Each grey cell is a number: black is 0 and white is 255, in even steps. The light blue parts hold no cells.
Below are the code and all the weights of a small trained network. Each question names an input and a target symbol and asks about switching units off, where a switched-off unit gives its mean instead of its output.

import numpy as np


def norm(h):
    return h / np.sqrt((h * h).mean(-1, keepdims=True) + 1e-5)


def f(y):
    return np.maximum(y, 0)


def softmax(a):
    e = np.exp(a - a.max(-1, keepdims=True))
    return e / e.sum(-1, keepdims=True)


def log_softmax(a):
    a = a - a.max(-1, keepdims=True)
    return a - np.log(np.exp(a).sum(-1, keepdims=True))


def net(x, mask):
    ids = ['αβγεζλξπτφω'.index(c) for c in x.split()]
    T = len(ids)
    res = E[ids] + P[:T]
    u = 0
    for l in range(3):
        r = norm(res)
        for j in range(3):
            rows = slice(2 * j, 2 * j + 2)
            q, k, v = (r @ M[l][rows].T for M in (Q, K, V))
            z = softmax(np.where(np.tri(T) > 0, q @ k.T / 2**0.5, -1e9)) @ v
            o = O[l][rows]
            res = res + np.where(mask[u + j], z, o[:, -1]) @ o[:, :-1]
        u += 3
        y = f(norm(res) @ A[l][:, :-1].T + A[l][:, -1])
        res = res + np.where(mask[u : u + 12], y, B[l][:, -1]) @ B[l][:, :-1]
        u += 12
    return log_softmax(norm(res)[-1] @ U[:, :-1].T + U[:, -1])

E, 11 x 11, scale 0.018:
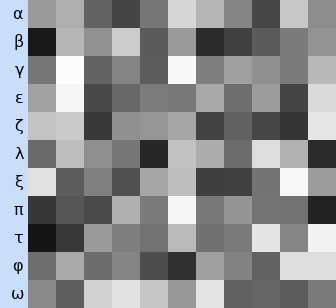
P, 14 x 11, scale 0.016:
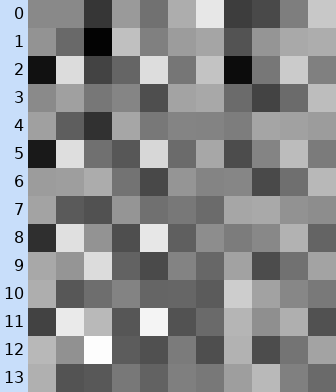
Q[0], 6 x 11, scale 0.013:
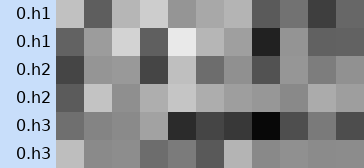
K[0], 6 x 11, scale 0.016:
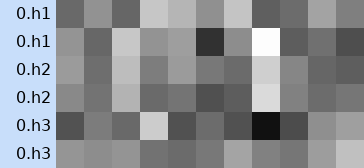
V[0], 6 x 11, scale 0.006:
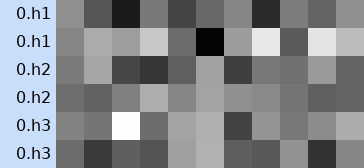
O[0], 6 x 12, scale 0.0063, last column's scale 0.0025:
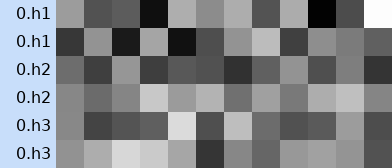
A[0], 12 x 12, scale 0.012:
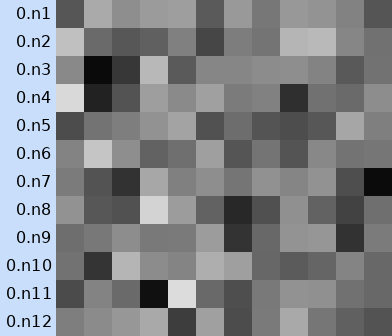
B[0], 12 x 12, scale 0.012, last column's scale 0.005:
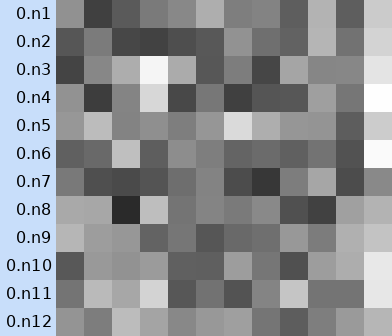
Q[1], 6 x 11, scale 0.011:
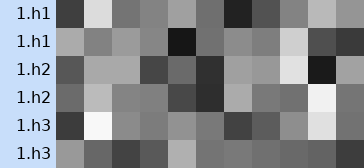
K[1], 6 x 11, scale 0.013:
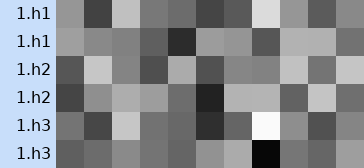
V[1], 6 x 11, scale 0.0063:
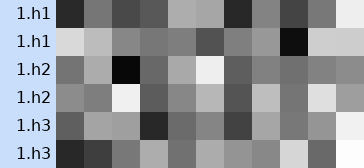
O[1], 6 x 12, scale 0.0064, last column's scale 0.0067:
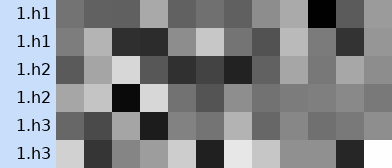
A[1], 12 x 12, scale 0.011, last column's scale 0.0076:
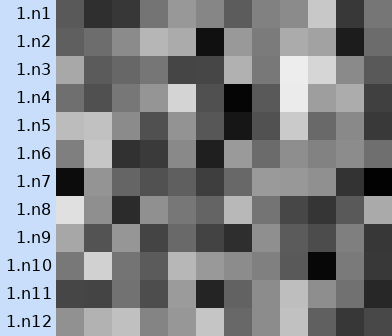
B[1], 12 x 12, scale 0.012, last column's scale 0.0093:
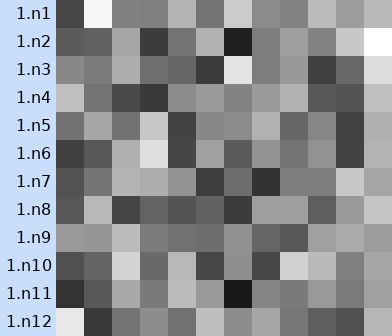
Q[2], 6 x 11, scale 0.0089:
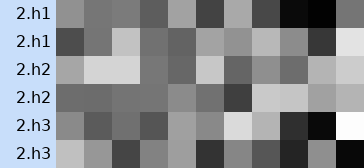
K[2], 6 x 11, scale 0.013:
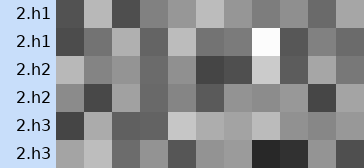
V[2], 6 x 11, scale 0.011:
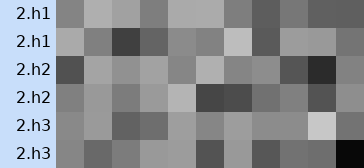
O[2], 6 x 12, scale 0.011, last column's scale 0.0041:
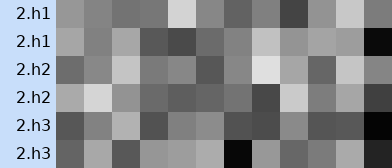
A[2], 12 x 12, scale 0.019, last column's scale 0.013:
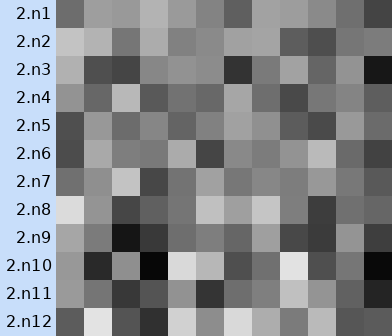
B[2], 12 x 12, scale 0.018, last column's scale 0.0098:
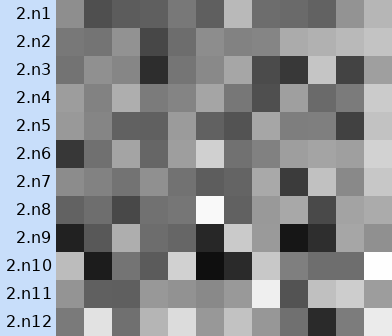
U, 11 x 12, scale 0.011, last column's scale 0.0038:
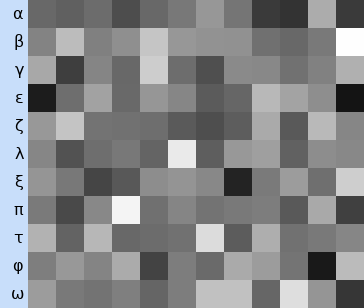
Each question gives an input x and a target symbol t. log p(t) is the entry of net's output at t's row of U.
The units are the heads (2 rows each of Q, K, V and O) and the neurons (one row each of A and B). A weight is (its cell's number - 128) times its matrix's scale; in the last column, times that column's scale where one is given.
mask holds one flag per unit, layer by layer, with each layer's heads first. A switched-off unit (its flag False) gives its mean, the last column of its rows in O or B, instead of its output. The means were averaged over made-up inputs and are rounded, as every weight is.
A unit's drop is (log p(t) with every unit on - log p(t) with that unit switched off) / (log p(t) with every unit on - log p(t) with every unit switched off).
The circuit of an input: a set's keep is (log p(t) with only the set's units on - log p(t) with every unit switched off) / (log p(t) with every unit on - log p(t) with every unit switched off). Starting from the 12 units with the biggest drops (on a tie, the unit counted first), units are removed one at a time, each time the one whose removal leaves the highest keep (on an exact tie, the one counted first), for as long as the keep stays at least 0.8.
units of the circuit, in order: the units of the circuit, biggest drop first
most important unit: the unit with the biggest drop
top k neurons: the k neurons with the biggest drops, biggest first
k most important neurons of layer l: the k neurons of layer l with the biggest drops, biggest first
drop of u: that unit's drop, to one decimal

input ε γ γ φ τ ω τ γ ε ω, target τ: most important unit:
1.n2
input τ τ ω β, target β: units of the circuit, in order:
0.n4, 0.n5
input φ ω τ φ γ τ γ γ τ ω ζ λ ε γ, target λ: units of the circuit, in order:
2.n8, 1.n12
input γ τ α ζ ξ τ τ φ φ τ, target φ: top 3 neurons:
2.n5, 1.n2, 2.n10
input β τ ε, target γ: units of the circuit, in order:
1.h3, 1.n2, 2.n10
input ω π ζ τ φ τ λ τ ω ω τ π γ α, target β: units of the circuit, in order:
1.n1, 2.n12
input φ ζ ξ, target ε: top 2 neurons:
0.n2, 1.n7
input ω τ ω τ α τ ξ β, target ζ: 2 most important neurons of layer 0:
0.n8, 0.n12
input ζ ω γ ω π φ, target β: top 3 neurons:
0.n1, 2.n12, 0.n10
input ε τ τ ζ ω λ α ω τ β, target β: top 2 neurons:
0.n5, 2.n12
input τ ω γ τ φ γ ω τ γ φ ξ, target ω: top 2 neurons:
0.n4, 2.n11
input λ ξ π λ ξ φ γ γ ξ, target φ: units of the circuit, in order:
1.n5, 0.n11
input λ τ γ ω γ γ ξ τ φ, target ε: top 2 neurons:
1.n2, 0.n11
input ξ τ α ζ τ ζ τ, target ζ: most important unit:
2.h2
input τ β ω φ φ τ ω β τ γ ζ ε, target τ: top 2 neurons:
0.n11, 1.n5
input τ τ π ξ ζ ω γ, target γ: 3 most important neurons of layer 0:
0.n6, 0.n4, 0.n11
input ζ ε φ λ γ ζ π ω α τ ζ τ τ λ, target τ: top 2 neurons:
1.n3, 0.n12
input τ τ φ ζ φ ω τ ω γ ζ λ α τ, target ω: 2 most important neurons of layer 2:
2.n7, 2.n10
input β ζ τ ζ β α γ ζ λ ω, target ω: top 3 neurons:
1.n2, 2.n2, 2.n10
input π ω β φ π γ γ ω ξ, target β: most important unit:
0.h2
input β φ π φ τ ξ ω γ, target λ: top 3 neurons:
1.n12, 2.n8, 1.n5
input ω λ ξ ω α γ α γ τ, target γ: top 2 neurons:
0.n11, 2.n10
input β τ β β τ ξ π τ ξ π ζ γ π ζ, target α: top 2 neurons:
2.n9, 0.n4
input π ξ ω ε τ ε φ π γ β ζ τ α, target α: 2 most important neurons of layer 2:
2.n9, 2.n10
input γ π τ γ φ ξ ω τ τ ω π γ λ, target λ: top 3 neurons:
1.n12, 2.n8, 0.n10
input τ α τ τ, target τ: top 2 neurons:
1.n2, 2.n10
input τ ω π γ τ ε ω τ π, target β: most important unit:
0.h1
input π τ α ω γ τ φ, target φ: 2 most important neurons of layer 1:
1.n6, 1.n2
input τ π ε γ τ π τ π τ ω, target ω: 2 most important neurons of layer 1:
1.n3, 1.n8
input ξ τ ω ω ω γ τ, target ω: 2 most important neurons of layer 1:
1.n3, 1.n2
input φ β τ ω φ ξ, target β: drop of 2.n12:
0.4
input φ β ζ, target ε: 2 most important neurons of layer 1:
1.n10, 1.n6
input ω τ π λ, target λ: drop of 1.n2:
0.2
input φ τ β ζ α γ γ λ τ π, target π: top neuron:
0.n4
